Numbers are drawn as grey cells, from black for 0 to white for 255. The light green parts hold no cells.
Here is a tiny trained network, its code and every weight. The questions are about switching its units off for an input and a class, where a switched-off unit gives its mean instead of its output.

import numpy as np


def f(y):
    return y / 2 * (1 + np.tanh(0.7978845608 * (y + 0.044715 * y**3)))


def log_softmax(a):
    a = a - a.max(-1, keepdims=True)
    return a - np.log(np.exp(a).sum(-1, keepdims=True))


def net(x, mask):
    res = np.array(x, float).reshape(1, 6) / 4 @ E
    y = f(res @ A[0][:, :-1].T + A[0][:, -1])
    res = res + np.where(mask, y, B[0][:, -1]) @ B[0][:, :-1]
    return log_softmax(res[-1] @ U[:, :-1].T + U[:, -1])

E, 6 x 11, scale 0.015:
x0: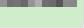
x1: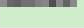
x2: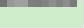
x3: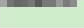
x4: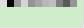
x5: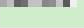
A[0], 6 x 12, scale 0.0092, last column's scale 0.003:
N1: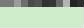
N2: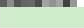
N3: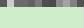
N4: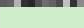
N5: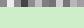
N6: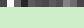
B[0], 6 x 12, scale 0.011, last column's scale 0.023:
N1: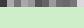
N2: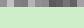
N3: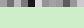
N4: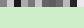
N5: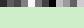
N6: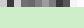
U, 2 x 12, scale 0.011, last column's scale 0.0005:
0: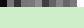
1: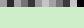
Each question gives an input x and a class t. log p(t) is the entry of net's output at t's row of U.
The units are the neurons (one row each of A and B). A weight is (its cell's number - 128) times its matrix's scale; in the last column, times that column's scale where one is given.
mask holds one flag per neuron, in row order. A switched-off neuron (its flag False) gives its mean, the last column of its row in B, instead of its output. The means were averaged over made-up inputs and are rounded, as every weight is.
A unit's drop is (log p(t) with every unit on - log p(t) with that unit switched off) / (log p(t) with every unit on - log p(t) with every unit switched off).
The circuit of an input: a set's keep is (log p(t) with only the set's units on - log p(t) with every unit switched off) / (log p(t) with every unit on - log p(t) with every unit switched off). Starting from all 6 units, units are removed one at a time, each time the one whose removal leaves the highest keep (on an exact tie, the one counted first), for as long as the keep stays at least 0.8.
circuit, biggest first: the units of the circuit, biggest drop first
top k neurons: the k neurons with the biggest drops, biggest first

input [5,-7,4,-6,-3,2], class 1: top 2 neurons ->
N4; N1
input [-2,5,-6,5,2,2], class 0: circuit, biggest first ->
N6
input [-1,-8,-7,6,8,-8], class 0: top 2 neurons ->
N6; N3
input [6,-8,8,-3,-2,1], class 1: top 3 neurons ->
N4; N1; N2
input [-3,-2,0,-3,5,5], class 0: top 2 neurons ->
N6; N3
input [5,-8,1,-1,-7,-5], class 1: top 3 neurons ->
N6; N3; N5
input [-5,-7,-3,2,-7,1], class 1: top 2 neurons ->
N6; N3
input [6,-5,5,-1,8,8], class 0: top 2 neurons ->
N6; N5
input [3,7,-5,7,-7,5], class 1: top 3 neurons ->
N6; N3; N4
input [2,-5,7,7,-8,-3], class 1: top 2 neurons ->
N6; N3
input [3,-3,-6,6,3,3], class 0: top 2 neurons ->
N6; N3
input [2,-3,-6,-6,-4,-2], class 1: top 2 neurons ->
N6; N5
